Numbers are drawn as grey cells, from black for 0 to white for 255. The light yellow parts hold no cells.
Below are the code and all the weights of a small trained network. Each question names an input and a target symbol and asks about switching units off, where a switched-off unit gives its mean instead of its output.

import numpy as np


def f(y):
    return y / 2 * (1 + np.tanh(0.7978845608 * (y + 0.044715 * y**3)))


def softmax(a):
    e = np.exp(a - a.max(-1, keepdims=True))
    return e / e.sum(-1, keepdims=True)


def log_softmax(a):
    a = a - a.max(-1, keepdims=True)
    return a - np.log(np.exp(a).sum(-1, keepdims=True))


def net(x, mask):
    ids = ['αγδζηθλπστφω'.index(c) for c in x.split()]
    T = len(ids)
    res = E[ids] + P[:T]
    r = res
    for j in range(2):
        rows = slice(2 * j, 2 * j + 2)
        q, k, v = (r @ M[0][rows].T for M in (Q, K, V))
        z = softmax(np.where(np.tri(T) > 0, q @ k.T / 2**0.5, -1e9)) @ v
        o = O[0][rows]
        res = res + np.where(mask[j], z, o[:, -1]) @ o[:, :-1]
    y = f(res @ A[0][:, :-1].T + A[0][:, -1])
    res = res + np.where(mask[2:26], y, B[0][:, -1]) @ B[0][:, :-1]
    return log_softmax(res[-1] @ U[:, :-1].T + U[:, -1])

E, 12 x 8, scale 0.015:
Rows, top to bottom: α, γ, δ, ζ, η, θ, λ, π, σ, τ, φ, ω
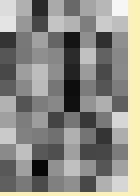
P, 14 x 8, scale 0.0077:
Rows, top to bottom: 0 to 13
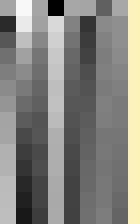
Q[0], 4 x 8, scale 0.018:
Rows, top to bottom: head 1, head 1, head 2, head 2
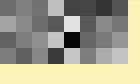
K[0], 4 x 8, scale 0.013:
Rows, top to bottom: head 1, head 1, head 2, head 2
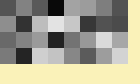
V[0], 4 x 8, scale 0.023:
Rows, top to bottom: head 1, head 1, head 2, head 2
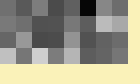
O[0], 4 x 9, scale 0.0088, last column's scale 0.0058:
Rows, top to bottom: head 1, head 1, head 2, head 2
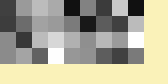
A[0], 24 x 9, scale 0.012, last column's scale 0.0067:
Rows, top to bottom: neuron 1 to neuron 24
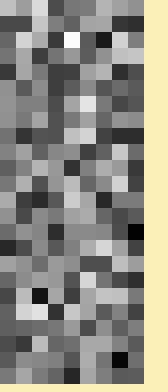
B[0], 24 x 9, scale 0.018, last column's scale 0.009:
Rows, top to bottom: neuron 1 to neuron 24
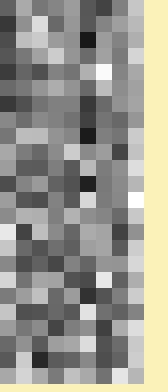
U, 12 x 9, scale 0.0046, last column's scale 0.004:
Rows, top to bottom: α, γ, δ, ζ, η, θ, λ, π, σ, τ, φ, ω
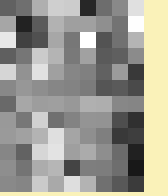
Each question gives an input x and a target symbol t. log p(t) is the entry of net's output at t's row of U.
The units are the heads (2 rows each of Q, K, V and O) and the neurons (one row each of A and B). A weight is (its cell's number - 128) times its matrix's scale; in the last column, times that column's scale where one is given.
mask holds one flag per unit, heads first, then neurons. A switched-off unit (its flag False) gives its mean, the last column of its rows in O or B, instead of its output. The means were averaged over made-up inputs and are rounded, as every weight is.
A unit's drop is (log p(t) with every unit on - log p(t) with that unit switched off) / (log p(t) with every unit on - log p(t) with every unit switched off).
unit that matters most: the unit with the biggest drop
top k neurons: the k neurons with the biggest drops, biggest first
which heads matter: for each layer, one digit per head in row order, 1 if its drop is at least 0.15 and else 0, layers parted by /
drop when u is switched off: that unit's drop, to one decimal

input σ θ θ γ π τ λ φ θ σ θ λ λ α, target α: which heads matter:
00
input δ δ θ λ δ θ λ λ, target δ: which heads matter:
11
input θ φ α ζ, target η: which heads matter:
10
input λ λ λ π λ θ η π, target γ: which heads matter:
00
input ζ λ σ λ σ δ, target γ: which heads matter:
11
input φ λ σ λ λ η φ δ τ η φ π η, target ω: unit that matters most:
head 1
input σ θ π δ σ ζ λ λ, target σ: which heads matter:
01
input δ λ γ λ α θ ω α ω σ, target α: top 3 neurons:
neuron 3; neuron 11; neuron 16
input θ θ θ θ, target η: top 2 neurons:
neuron 24; neuron 19
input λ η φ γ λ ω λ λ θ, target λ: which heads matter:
01
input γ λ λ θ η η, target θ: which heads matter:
11
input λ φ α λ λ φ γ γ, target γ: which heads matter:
10
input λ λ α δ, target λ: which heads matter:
01
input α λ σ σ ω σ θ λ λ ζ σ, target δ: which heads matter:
00
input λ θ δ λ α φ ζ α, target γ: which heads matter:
10
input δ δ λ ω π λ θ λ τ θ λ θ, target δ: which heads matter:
11
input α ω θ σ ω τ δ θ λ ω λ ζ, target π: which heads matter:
11
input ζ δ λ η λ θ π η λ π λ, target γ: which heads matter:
11
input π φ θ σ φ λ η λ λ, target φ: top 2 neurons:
neuron 18; neuron 2
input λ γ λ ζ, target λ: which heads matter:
01
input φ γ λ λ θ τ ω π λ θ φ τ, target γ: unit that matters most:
head 2
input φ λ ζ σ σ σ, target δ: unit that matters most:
head 2
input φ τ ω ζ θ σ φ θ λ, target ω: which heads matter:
11
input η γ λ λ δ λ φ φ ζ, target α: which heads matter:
11
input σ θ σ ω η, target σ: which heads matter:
01
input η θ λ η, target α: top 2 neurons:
neuron 7; neuron 19
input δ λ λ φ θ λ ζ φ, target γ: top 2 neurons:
neuron 16; neuron 13
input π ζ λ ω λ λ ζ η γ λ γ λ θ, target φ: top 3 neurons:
neuron 18; neuron 2; neuron 11
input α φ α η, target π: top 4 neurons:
neuron 15; neuron 9; neuron 5; neuron 21
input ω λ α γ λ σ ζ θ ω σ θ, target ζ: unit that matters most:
neuron 2
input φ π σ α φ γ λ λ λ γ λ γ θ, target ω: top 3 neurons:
neuron 2; neuron 22; neuron 14
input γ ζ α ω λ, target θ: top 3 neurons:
neuron 9; neuron 23; neuron 21
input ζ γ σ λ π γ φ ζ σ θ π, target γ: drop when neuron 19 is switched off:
0.3
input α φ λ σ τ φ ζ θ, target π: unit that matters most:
head 1
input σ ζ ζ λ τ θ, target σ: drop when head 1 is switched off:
0.1
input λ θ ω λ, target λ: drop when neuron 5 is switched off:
0.4
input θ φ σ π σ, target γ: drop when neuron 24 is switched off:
0.1
